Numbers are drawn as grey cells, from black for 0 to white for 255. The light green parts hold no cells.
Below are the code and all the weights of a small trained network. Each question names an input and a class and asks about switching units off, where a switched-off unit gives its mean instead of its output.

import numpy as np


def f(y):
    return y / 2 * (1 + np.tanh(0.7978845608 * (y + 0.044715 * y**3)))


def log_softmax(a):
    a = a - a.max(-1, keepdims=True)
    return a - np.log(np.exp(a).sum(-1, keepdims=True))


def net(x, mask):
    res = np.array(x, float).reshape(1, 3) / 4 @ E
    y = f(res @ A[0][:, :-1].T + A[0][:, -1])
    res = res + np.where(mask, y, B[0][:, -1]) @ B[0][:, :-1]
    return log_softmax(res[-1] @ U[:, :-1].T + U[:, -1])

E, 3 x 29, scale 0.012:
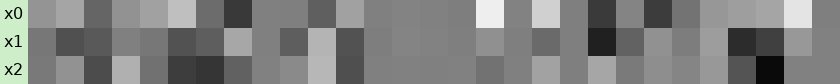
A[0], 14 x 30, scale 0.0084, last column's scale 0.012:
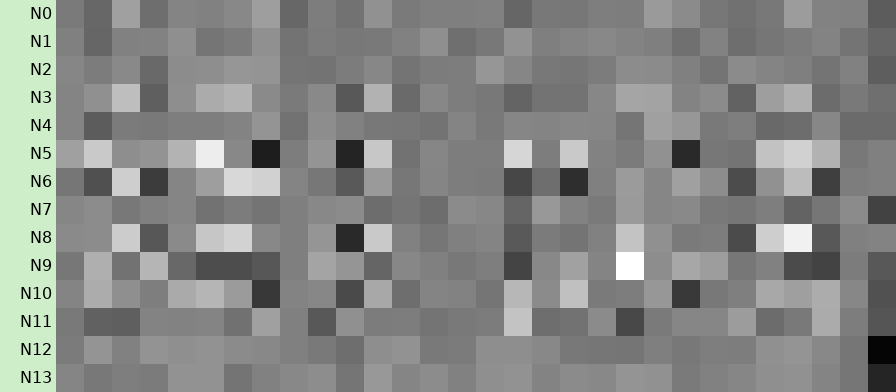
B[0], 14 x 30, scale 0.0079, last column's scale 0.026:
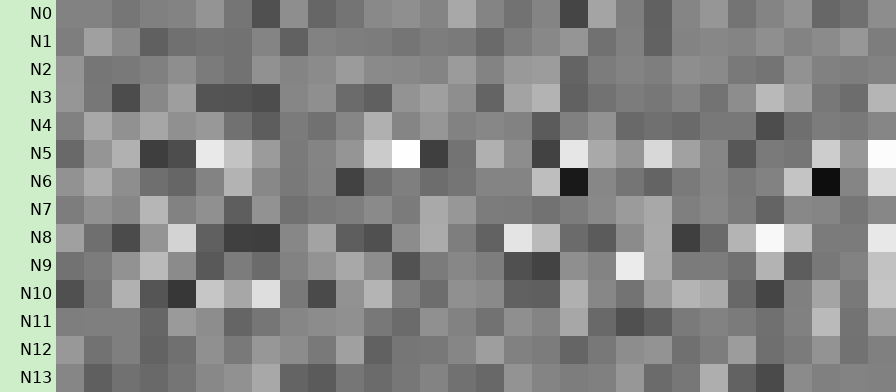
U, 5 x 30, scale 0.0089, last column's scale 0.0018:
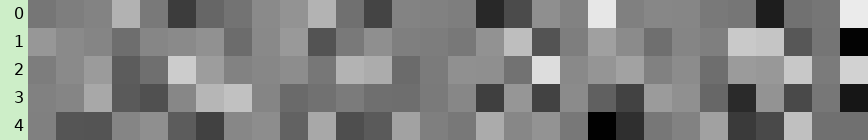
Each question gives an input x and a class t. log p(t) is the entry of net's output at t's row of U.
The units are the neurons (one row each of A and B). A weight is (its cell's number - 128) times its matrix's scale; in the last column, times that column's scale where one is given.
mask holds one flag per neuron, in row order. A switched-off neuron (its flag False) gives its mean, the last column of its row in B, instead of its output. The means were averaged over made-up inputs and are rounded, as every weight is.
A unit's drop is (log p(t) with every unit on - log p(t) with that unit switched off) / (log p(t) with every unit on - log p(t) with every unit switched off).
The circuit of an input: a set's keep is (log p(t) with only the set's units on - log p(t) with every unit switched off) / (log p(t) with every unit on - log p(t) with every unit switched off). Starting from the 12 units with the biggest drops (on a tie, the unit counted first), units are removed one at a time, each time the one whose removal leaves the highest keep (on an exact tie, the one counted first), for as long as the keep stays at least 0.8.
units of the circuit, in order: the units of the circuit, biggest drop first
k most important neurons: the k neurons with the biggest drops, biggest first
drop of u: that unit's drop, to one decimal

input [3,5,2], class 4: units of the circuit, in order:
(N5)
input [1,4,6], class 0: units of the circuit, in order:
(N5, N8)
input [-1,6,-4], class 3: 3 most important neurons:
(N8, N5, N3)
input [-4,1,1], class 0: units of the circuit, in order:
(N5, N8, N10)
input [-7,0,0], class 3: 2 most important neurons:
(N8, N6)
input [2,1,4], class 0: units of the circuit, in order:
(N5, N8)
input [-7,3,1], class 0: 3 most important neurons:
(N9, N10, N5)
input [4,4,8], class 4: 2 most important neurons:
(N5, N11)
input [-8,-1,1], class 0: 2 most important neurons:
(N9, N8)
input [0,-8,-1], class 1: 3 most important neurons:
(N8, N3, N6)
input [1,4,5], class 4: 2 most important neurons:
(N5, N11)
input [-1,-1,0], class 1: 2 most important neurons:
(N5, N10)
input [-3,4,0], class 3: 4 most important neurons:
(N8, N5, N9, N3)
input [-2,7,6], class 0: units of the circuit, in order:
(N9)
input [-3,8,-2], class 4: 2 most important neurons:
(N5, N6)
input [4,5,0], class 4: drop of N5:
0.7
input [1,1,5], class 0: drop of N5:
0.3
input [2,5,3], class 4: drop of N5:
0.5
